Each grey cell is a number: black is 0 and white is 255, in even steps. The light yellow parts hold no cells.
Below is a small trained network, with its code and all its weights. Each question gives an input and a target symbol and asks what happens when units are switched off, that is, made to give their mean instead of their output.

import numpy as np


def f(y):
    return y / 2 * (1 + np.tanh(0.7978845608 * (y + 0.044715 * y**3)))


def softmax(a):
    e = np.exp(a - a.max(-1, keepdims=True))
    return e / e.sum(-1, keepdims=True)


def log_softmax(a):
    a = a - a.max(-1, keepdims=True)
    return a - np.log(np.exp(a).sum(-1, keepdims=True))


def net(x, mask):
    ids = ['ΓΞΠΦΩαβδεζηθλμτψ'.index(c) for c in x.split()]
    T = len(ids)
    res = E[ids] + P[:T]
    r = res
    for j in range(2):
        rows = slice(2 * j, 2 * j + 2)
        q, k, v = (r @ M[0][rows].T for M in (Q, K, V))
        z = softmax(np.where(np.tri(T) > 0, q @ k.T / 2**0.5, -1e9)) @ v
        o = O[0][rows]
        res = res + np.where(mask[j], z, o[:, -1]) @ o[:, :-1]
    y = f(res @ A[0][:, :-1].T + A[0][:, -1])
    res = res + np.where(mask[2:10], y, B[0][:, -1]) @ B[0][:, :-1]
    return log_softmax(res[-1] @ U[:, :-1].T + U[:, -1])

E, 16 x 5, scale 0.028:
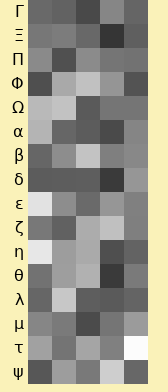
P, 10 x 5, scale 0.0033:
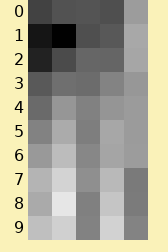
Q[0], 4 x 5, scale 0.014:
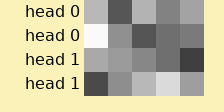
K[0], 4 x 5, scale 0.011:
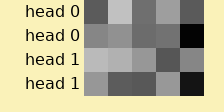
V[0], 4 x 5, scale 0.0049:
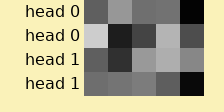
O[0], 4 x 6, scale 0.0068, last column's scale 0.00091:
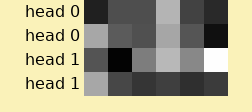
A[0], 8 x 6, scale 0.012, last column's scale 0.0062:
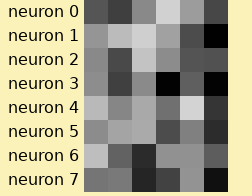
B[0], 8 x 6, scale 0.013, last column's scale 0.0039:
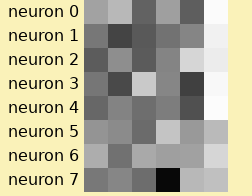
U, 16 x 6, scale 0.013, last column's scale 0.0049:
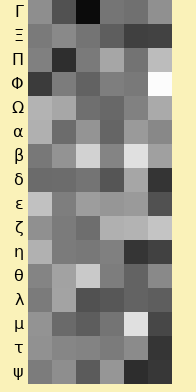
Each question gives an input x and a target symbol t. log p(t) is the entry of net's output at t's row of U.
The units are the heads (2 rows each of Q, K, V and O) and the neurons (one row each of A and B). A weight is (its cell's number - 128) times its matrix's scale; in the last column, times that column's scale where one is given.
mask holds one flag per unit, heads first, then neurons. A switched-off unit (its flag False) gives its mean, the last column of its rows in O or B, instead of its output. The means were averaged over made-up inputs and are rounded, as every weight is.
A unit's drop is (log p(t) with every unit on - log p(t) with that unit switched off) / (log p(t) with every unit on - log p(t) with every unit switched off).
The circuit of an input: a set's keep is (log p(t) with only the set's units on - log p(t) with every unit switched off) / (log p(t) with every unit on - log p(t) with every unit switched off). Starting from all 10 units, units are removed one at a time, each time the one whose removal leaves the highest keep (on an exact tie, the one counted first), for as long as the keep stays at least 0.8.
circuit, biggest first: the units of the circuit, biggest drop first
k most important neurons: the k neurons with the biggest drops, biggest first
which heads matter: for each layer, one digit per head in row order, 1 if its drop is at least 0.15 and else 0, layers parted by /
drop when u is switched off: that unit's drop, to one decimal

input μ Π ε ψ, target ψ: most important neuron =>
neuron 0
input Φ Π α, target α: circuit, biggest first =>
neuron 7; neuron 3; neuron 6
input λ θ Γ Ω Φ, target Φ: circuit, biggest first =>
neuron 1; head 0
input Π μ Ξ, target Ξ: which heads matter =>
00
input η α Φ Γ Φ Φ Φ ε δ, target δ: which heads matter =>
00
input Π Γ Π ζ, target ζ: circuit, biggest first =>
neuron 2; neuron 0
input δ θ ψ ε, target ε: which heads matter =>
00
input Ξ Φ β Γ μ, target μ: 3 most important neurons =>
neuron 7; neuron 6; neuron 3
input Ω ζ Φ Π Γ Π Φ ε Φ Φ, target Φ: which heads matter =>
00
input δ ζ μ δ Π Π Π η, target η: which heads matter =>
01
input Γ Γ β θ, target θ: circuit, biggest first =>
neuron 3; neuron 2
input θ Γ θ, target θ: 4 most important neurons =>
neuron 3; neuron 2; neuron 1; neuron 7
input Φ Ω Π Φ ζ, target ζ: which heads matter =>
00
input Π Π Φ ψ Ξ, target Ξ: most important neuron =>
neuron 3
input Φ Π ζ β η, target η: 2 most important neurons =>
neuron 3; neuron 2
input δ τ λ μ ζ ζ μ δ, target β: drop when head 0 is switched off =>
0.1
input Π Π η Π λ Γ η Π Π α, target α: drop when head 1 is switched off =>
0.1
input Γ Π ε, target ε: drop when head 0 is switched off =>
0.2
